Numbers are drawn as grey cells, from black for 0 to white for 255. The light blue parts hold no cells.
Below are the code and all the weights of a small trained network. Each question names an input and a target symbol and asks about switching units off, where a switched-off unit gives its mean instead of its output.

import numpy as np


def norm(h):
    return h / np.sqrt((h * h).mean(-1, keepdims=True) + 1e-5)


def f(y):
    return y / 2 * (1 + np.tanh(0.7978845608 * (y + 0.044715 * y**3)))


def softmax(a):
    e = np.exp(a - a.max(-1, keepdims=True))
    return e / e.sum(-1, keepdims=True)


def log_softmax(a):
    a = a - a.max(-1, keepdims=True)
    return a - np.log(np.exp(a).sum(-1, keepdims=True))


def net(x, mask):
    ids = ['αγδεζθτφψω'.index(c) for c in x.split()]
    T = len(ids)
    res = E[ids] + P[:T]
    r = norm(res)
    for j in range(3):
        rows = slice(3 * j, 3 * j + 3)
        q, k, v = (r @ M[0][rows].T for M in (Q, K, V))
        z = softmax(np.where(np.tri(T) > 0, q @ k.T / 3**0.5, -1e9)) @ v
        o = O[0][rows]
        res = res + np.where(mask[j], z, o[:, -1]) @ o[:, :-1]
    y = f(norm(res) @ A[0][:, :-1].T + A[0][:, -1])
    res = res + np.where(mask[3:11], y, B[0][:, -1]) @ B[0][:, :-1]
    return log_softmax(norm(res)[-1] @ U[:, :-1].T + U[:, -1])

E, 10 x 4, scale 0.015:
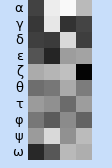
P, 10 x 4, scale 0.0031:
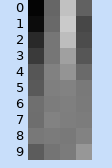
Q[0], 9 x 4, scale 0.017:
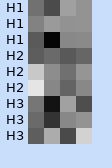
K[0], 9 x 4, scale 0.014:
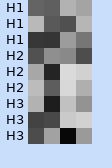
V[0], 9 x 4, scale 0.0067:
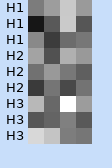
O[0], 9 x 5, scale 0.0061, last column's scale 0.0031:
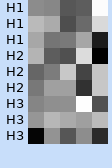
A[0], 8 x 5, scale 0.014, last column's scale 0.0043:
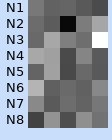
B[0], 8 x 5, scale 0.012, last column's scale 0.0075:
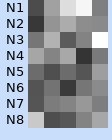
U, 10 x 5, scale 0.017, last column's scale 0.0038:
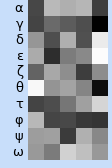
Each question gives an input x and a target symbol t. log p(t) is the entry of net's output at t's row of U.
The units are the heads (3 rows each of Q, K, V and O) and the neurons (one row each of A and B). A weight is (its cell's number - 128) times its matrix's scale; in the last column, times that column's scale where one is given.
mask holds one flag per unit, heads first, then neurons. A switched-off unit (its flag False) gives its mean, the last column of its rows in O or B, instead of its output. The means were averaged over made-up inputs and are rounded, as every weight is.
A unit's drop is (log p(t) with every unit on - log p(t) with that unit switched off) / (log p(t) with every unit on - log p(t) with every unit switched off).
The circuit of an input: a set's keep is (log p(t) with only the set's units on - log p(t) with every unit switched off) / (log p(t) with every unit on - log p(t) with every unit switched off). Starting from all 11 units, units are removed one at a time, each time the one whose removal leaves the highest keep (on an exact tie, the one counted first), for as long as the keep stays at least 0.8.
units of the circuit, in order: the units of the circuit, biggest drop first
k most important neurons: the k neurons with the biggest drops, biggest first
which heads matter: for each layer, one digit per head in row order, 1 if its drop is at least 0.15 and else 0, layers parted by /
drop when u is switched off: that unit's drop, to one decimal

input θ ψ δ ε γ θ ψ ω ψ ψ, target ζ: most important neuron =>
(N4)
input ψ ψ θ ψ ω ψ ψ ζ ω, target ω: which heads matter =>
001
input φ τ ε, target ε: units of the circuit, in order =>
(H3, H1)
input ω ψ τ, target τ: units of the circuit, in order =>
(H3, N2, N8, H2)
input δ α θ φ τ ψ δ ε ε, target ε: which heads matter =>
001
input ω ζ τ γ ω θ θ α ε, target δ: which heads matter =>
011
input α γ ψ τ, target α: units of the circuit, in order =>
(H3, N1, H1, H2)
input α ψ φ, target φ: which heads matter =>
111
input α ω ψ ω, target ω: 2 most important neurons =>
(N3, N8)
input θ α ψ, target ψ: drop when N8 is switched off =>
0.4
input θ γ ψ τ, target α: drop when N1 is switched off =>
0.5
